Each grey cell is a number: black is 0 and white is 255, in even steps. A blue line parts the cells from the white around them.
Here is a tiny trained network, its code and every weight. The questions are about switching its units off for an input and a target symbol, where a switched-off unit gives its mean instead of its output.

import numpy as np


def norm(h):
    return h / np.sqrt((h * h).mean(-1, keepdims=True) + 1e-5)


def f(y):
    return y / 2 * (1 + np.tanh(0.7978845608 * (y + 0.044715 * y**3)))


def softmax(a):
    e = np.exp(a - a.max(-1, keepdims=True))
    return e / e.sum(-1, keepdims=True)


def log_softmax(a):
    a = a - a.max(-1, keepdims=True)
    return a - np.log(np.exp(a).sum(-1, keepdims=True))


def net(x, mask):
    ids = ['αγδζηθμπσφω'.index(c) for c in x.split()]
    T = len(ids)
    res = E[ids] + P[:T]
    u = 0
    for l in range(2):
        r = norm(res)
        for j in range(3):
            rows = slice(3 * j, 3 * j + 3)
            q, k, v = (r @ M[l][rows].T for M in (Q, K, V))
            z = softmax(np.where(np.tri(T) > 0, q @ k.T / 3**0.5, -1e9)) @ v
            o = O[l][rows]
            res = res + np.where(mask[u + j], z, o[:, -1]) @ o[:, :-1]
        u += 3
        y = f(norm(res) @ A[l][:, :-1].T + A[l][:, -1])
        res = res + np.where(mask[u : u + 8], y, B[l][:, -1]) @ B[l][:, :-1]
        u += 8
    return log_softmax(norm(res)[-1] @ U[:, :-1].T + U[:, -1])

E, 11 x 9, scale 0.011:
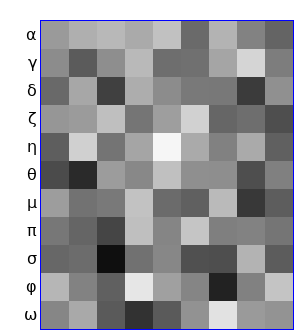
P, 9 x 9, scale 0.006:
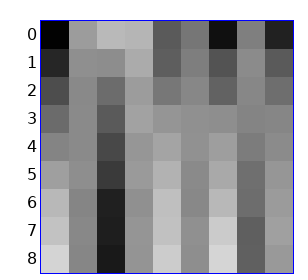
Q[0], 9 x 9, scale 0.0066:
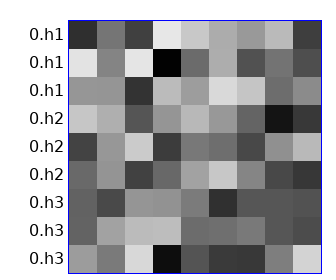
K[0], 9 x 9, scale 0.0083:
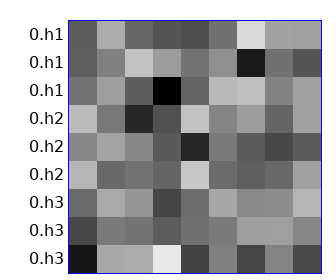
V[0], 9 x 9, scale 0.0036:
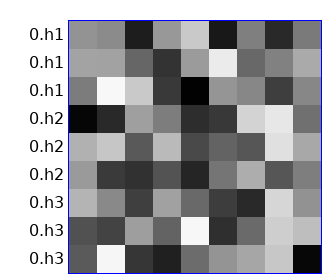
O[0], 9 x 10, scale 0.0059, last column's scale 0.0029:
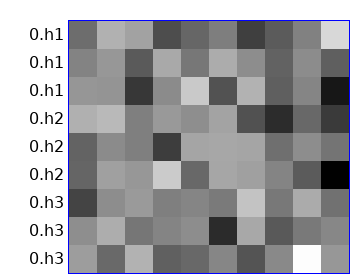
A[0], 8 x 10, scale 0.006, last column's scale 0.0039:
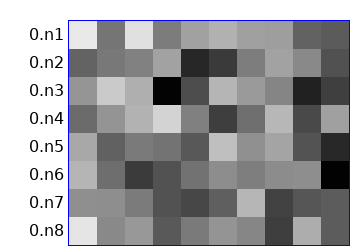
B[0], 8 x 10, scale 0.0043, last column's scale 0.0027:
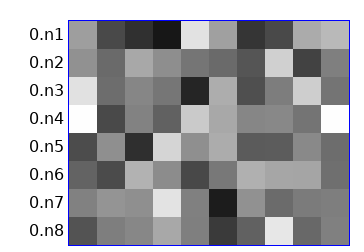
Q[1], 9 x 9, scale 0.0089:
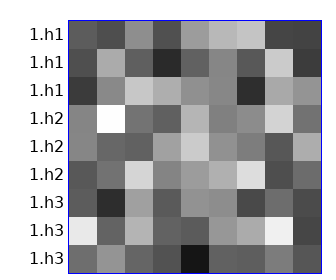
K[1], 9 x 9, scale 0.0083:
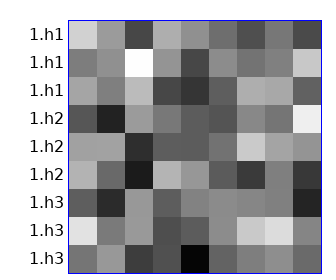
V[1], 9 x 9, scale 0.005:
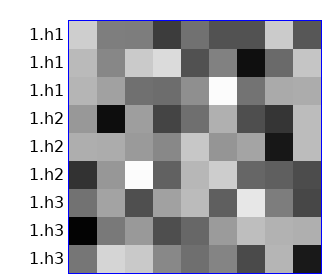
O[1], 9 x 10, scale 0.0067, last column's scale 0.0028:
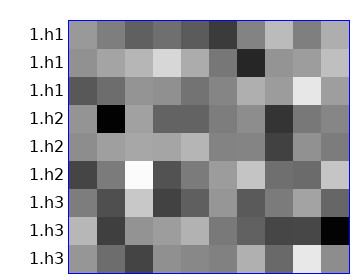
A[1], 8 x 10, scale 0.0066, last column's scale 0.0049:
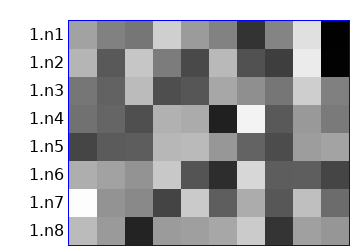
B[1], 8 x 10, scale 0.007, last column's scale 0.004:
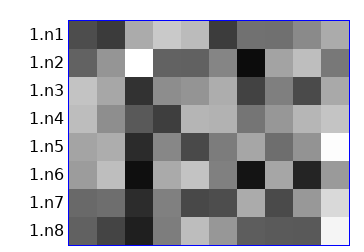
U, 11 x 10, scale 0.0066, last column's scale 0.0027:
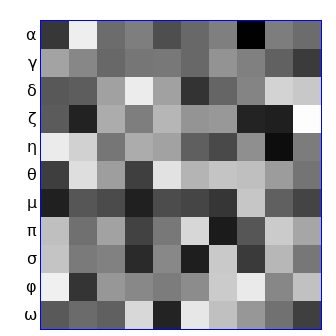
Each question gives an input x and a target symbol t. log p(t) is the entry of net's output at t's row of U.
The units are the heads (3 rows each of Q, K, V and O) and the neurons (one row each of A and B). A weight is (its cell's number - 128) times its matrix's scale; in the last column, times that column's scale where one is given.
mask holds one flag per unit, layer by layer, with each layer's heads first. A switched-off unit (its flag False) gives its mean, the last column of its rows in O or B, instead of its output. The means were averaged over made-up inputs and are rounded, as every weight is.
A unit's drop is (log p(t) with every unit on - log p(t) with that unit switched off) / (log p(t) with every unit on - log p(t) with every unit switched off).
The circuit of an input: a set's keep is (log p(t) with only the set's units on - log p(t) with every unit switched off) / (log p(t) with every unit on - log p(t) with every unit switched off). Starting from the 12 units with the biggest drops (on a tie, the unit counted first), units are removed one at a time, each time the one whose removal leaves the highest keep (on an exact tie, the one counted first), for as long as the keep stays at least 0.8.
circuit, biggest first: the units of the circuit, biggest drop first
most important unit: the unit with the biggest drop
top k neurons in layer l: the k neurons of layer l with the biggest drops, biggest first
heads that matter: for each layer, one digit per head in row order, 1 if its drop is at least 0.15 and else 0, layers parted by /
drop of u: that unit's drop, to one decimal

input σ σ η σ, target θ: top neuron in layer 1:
(1.n7)
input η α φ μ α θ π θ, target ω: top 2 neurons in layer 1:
(1.n5, 1.n8)
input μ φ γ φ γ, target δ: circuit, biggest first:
(1.h1, 0.h2)
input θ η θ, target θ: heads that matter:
000 / 011
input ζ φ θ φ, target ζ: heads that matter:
001 / 110
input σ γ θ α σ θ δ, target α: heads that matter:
111 / 001
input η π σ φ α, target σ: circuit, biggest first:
(1.n7, 1.h3)
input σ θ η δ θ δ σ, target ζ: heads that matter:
100 / 110
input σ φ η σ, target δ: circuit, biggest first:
(1.h1, 1.n1)
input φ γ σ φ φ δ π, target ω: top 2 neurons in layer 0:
(0.n4, 0.n1)
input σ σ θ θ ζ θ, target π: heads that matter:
111 / 111
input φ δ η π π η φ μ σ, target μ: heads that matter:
111 / 001
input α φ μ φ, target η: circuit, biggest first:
(1.h1, 0.h1)
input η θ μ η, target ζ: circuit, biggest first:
(1.h2)
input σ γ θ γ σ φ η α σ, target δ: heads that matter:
111 / 100
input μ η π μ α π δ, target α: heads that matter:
100 / 001
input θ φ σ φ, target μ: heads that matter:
001 / 110
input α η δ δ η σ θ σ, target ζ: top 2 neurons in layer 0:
(0.n4, 0.n1)
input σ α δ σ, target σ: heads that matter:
011 / 011
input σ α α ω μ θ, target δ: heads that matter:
111 / 011
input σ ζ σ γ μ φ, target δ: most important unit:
1.n1
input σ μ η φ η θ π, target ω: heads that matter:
100 / 010
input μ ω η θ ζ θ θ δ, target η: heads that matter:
011 / 001
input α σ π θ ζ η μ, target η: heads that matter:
100 / 000
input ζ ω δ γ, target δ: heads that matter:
011 / 111
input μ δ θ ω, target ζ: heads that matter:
100 / 101
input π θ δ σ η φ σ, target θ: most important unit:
0.h3
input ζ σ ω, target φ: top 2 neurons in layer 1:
(1.n8, 1.n5)
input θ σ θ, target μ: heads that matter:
010 / 111
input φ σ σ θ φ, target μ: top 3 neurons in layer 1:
(1.n5, 1.n4, 1.n3)
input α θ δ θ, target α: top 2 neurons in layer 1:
(1.n5, 1.n8)
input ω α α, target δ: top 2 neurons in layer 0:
(0.n8, 0.n4)
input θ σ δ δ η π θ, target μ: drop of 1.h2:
0.7
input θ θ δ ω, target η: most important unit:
0.h2
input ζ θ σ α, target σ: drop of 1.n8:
0.1
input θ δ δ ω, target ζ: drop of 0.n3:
0.0
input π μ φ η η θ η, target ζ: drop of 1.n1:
-0.1
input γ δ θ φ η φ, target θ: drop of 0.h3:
0.7
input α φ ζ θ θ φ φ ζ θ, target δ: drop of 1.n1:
0.3
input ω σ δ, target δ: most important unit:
0.h3
